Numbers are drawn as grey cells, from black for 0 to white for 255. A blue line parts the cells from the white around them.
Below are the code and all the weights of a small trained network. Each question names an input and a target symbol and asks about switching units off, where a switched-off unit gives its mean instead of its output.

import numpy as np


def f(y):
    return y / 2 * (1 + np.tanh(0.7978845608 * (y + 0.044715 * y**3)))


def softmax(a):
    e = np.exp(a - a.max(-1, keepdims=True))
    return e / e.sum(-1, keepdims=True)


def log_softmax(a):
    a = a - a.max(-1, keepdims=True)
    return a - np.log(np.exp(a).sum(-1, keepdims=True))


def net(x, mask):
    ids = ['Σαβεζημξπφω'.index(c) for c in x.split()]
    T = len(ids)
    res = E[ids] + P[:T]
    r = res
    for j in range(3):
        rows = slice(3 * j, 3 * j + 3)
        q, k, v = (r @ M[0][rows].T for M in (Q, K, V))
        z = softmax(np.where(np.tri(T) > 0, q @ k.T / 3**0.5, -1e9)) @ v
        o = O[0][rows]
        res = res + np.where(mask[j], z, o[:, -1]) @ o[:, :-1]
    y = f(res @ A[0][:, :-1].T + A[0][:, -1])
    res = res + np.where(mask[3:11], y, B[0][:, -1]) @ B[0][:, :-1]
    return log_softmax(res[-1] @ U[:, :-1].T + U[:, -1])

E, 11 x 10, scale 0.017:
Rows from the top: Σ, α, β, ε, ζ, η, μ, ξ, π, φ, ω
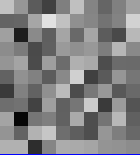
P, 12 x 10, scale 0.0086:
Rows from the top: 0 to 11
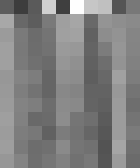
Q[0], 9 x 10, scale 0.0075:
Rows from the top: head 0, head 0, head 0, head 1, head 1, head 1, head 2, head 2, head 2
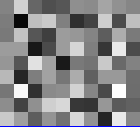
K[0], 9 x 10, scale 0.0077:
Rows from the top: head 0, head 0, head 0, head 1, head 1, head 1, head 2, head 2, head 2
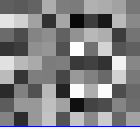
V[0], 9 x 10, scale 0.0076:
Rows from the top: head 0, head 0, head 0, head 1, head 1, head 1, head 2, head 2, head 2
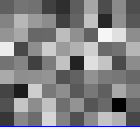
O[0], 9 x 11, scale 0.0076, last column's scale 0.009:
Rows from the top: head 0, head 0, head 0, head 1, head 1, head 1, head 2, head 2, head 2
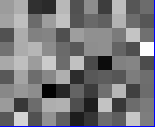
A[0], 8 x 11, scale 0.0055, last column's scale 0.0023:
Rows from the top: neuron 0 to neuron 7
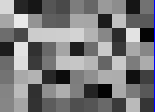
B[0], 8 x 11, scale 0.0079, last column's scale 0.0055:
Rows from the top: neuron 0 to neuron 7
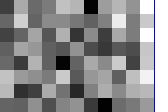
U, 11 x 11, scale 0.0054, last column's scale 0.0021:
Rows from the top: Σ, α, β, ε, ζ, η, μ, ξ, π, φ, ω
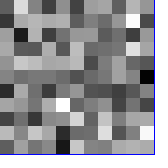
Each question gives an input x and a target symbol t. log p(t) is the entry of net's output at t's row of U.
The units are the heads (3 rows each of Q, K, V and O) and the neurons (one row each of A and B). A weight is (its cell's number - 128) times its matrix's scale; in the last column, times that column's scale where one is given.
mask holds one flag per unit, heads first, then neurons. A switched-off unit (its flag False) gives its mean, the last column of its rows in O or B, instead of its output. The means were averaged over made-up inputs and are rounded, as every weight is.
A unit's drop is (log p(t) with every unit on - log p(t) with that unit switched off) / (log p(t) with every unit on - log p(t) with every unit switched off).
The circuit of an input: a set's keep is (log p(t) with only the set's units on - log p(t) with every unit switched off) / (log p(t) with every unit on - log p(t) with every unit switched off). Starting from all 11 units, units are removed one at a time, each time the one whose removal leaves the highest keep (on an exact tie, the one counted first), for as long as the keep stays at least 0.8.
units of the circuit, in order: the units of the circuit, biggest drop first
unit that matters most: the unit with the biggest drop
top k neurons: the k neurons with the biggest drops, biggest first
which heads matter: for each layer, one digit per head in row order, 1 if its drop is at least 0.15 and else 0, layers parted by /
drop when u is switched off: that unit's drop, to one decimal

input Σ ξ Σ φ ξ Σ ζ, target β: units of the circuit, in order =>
[head 2; neuron 4; neuron 2]
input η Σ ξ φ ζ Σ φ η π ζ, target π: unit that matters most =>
head 1
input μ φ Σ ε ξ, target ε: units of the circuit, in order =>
[head 1; head 2; neuron 6]
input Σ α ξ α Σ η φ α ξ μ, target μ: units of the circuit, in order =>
[neuron 3; head 2]
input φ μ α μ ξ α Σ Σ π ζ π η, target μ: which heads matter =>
011
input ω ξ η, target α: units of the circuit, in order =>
[head 2; neuron 2]
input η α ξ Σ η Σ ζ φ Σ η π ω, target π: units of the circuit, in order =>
[head 1; neuron 0; head 2]
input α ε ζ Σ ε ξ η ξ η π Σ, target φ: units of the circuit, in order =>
[head 0; head 1; head 2]
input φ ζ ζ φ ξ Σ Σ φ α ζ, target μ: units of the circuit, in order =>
[head 2; neuron 3; neuron 7]
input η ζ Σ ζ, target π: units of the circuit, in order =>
[head 1; neuron 0; head 2]
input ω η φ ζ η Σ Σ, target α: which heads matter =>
101
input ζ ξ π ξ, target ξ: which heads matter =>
101
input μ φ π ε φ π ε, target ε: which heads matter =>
011
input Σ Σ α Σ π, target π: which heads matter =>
010
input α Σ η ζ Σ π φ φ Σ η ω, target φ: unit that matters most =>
head 0
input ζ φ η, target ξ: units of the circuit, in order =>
[head 2; head 0]
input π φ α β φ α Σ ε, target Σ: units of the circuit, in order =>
[head 2; neuron 5; head 1]
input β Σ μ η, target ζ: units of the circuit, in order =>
[head 2; head 1; neuron 1]
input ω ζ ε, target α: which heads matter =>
101
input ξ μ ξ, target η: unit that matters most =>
head 0
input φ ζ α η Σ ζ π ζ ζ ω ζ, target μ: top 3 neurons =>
[neuron 3; neuron 7; neuron 5]
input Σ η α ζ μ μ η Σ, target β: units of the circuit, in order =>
[head 2; neuron 2; neuron 4]
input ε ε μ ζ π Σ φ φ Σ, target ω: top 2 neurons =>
[neuron 4; neuron 1]
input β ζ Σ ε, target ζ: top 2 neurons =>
[neuron 1; neuron 0]
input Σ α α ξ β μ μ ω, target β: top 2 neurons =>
[neuron 4; neuron 2]
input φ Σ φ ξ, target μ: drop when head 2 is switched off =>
1.1
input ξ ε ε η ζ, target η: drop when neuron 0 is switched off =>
0.0
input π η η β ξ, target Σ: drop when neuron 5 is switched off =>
0.5
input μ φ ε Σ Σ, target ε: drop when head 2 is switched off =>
0.4
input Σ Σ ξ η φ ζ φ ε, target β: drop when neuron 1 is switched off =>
0.1
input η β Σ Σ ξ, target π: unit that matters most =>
head 1
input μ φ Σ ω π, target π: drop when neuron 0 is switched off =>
0.4
